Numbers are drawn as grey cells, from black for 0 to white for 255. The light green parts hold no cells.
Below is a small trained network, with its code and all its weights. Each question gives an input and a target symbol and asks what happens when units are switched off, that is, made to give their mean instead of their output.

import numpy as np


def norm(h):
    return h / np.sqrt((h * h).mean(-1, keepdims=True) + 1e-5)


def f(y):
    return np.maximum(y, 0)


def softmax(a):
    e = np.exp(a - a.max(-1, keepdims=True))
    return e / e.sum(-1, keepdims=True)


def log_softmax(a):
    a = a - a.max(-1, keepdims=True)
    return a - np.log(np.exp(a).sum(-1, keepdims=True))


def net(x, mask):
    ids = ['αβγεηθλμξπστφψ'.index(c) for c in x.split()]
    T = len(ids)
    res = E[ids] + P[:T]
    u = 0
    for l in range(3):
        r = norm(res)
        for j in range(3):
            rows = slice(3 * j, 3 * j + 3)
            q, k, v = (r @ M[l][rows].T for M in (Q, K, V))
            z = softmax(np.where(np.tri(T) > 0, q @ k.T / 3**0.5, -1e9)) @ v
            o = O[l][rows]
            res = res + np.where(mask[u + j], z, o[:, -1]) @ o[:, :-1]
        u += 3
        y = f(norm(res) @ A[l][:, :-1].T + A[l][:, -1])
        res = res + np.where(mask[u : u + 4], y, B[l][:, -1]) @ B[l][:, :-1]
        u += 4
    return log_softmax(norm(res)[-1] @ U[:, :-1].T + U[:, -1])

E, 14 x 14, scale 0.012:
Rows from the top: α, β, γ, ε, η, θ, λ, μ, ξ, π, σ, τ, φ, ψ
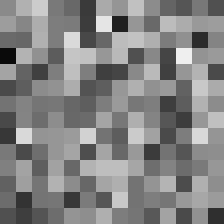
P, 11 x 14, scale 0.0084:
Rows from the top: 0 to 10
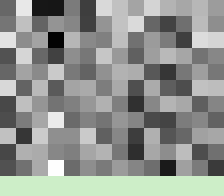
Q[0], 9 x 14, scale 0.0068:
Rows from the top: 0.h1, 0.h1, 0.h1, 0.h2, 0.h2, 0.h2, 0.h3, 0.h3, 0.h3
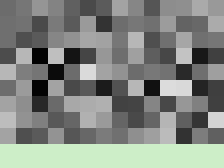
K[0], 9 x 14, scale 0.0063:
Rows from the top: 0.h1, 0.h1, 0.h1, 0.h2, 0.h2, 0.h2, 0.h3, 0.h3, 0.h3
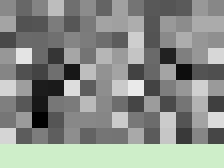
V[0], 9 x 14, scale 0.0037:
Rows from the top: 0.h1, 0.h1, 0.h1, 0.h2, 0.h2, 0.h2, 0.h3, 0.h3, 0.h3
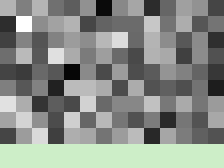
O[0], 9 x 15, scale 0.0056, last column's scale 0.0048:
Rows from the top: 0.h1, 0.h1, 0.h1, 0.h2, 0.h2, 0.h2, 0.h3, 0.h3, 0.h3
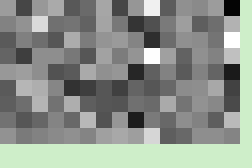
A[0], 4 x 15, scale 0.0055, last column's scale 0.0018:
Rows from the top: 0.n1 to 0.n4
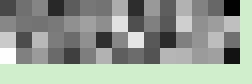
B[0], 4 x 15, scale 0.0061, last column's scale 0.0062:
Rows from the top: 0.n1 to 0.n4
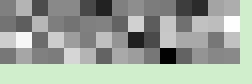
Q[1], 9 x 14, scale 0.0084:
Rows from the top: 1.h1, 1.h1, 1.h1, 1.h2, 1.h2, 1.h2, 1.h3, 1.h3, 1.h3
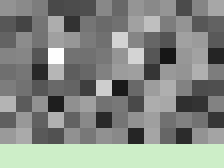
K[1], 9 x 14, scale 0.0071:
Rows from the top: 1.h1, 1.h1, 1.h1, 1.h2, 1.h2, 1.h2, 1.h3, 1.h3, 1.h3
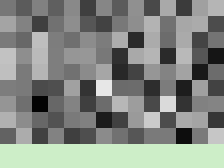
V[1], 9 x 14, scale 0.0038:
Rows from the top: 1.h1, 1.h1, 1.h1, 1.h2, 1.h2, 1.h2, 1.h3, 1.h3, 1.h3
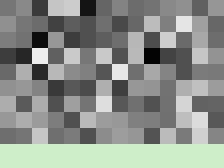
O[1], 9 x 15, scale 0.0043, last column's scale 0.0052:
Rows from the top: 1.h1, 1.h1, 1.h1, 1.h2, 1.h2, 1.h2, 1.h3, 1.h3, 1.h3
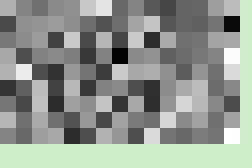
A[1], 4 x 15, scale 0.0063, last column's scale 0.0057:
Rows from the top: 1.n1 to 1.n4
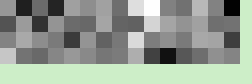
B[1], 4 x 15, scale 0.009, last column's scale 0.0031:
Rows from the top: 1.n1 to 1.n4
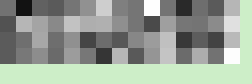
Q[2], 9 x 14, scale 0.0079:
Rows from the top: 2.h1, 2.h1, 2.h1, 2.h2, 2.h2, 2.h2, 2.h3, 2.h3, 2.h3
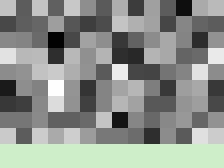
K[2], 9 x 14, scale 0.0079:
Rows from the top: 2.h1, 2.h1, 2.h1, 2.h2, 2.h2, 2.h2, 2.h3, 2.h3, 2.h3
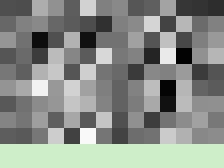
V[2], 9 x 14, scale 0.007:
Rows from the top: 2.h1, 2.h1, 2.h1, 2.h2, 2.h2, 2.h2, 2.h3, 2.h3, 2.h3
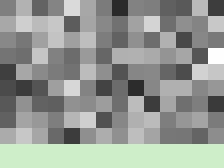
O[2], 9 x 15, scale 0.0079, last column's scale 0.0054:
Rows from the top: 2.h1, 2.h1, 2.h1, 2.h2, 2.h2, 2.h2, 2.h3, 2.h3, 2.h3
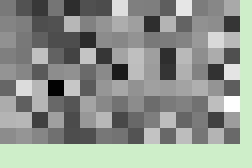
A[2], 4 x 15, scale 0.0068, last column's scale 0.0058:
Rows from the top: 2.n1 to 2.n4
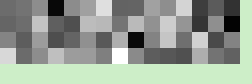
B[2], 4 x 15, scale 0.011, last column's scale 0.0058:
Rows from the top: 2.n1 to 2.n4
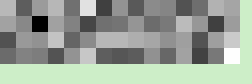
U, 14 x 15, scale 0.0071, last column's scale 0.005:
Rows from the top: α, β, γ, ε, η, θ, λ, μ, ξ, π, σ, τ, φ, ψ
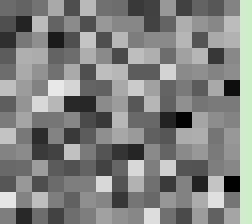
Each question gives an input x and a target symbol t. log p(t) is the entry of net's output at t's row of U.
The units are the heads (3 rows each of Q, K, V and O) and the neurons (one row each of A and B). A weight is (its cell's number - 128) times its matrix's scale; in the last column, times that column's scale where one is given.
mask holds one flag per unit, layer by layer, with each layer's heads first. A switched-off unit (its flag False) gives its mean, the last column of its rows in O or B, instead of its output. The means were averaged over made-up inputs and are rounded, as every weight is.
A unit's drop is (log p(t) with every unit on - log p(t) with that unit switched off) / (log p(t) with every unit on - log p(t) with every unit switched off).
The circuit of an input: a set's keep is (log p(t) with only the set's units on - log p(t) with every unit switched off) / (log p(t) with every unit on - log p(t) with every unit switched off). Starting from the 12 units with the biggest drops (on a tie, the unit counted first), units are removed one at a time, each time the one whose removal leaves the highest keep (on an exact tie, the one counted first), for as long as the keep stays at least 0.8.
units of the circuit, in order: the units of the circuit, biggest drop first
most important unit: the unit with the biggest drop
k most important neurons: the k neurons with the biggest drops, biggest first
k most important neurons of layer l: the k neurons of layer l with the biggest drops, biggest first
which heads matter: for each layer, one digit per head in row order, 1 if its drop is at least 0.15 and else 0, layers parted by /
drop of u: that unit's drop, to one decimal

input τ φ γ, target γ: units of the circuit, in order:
2.n4, 0.h2, 2.h2
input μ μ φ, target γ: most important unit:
2.n4
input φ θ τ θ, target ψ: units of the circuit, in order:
1.n1, 0.n3
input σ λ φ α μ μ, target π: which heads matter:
000 / 000 / 010
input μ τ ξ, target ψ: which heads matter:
010 / 000 / 000
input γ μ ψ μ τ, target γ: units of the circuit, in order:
2.h2, 2.n4
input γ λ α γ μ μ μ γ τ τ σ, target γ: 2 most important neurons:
2.n4, 1.n4
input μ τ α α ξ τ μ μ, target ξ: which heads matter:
000 / 000 / 100
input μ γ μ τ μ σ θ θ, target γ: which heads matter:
000 / 000 / 010
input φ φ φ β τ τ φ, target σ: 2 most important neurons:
0.n2, 0.n1
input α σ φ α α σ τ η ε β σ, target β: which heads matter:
000 / 011 / 000
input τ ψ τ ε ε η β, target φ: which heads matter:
000 / 001 / 000
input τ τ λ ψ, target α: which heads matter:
000 / 000 / 100
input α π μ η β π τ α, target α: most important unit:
2.h2
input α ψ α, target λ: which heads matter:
000 / 000 / 100
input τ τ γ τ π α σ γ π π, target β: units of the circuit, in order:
2.h3, 1.h3
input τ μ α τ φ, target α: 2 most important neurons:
0.n3, 2.n4
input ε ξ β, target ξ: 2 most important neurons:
0.n1, 0.n4
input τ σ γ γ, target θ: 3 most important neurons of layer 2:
2.n2, 2.n4, 2.n1
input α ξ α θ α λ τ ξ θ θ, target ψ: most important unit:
1.n1
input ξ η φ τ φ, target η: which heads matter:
000 / 000 / 010
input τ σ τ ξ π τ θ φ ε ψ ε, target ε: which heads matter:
000 / 000 / 011
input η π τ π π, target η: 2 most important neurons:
0.n2, 1.n4
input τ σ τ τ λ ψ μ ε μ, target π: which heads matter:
010 / 000 / 010
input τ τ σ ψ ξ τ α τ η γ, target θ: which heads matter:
000 / 000 / 100
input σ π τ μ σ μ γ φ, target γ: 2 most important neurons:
2.n4, 0.n3
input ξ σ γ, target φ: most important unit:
0.n3
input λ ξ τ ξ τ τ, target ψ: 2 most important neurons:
1.n1, 0.n3
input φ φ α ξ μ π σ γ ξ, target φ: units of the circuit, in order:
0.n3, 2.h1, 2.h3
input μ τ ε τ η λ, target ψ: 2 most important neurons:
1.n1, 0.n2
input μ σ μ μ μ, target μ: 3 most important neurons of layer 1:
1.n4, 1.n3, 1.n1
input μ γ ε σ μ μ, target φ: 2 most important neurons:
0.n3, 0.n2
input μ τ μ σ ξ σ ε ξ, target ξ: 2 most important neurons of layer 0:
0.n1, 0.n2
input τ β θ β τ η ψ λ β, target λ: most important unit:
2.h1
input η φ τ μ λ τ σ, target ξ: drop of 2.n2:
1.0
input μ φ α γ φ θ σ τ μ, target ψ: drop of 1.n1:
0.4
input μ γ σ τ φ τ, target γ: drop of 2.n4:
0.3
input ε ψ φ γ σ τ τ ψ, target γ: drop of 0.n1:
0.1
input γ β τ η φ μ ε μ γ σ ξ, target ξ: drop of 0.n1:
0.2
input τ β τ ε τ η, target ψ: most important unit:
0.h2
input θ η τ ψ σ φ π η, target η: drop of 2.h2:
0.6
